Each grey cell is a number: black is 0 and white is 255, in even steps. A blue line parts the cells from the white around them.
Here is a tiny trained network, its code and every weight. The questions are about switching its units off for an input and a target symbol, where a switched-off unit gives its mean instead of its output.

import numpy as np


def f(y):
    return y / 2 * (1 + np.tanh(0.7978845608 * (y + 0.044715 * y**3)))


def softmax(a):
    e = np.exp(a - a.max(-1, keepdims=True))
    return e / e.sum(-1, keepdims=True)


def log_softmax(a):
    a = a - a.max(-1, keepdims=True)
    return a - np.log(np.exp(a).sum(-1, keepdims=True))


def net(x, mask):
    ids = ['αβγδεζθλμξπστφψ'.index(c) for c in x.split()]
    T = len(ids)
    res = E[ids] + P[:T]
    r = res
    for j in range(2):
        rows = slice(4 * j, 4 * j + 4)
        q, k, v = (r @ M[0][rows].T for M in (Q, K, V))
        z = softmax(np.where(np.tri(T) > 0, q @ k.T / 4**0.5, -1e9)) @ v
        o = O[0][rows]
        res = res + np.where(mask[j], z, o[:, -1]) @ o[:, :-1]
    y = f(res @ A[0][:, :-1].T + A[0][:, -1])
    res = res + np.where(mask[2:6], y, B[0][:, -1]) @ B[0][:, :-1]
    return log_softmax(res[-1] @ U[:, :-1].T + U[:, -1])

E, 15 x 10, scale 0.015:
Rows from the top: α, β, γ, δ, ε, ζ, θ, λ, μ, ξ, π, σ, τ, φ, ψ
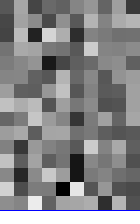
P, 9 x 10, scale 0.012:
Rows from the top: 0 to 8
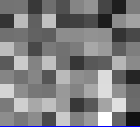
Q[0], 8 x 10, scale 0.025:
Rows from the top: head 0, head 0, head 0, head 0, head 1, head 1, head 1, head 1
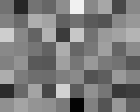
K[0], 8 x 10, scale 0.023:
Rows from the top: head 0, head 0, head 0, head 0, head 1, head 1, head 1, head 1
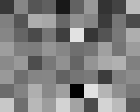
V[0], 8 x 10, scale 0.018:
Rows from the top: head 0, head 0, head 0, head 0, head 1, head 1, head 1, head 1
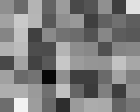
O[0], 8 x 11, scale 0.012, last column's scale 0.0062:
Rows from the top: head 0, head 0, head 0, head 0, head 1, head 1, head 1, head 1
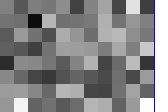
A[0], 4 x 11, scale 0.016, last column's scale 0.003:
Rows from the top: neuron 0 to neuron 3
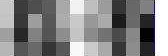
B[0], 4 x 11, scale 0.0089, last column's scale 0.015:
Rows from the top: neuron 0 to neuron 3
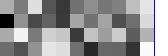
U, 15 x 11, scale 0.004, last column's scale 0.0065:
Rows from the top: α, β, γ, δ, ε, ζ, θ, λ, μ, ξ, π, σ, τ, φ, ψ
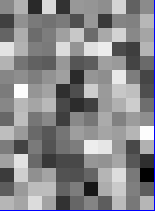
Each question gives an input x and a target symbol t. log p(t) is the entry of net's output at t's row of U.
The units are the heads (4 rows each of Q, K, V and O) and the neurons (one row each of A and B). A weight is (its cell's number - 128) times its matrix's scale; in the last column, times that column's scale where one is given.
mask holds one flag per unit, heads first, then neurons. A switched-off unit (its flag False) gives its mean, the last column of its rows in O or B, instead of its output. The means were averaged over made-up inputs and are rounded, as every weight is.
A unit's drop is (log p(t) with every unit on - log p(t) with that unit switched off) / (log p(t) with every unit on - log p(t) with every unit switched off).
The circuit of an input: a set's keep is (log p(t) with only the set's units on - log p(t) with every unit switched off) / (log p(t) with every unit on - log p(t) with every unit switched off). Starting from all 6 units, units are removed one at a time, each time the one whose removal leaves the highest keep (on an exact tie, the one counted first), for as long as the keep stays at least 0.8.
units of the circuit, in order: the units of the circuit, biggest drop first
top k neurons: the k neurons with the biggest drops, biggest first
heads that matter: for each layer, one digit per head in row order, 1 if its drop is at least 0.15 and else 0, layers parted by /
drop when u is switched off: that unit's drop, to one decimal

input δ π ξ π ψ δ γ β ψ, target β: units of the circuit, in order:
(head 1)
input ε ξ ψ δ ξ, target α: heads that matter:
10
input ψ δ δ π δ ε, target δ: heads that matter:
01
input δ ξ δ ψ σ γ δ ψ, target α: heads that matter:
10
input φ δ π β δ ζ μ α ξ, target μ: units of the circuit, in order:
(neuron 1; head 0)
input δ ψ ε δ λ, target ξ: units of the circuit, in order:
(head 1; head 0; neuron 3)
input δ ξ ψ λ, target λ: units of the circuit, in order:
(neuron 0; head 0; neuron 3)
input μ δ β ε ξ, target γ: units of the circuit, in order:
(head 0; head 1)
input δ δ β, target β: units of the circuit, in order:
(head 1; neuron 3)
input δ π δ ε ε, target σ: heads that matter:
01
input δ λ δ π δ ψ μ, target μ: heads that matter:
10
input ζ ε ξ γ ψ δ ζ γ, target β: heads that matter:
01
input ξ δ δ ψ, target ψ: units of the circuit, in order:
(neuron 0; head 0)
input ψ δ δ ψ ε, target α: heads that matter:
10
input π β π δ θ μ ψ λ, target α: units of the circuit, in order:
(head 0)
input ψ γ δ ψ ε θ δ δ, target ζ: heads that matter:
11
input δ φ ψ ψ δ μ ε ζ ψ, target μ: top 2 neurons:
(neuron 1; neuron 2)
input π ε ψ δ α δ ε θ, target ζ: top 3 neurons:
(neuron 2; neuron 1; neuron 0)
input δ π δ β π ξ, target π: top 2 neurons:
(neuron 1; neuron 3)
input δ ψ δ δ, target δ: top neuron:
(neuron 3)
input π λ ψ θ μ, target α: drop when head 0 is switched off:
0.9
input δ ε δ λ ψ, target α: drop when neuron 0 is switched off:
0.1
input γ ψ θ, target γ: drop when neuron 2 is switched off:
0.0
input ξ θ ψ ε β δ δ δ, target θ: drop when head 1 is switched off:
0.8
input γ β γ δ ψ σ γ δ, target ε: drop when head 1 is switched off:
1.0
